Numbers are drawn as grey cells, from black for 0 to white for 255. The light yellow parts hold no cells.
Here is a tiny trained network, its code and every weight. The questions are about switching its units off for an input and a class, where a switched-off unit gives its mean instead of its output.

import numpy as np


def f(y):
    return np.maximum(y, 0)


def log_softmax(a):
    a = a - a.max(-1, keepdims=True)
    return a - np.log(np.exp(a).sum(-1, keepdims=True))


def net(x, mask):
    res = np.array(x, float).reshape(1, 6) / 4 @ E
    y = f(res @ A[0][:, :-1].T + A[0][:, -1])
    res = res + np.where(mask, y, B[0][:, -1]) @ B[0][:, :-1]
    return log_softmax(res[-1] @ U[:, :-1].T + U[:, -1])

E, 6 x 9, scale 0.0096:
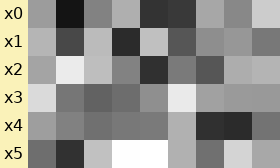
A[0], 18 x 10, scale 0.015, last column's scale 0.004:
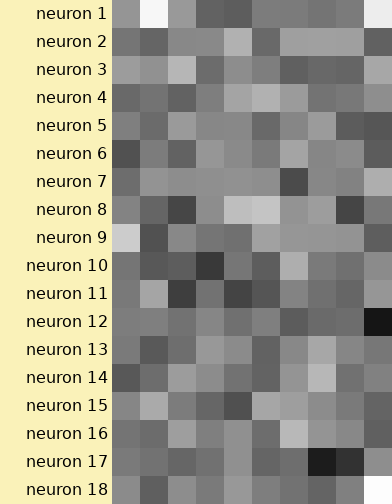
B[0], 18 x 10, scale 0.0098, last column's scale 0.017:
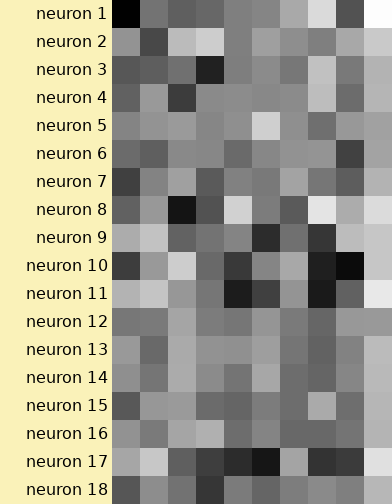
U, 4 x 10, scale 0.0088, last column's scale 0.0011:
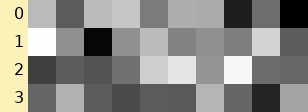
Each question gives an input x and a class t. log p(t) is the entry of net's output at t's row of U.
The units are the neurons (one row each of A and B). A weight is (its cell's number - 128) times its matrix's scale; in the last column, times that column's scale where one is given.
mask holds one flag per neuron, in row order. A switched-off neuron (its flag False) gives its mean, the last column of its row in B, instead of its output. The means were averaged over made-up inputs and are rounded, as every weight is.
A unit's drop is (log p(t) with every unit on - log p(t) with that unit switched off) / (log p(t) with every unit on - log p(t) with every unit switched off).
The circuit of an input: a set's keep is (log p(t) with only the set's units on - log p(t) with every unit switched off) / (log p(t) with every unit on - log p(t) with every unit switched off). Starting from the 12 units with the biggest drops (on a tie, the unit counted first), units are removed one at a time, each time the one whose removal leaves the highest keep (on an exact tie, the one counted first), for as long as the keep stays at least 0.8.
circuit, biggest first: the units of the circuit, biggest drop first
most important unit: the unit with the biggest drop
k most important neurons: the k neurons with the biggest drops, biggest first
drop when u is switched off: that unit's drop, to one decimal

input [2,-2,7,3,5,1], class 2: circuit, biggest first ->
[neuron 17; neuron 11]
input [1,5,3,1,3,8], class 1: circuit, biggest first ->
[neuron 1; neuron 10]
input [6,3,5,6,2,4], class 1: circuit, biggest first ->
[neuron 9; neuron 10]
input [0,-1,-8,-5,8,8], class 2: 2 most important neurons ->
[neuron 8; neuron 11]
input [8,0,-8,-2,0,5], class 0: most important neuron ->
[neuron 1]
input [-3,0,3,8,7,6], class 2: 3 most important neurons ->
[neuron 11; neuron 17; neuron 7]
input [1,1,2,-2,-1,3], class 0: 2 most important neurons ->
[neuron 1; neuron 8]
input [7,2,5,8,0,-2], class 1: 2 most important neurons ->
[neuron 9; neuron 17]
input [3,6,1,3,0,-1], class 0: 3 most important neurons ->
[neuron 1; neuron 17; neuron 8]
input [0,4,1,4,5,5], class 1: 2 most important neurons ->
[neuron 1; neuron 9]
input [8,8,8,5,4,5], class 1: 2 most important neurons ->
[neuron 9; neuron 10]
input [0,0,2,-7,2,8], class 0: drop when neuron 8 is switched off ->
0.3
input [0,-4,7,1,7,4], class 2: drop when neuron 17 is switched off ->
0.2
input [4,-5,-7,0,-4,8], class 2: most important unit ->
neuron 8
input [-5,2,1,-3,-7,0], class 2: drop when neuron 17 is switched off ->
0.3
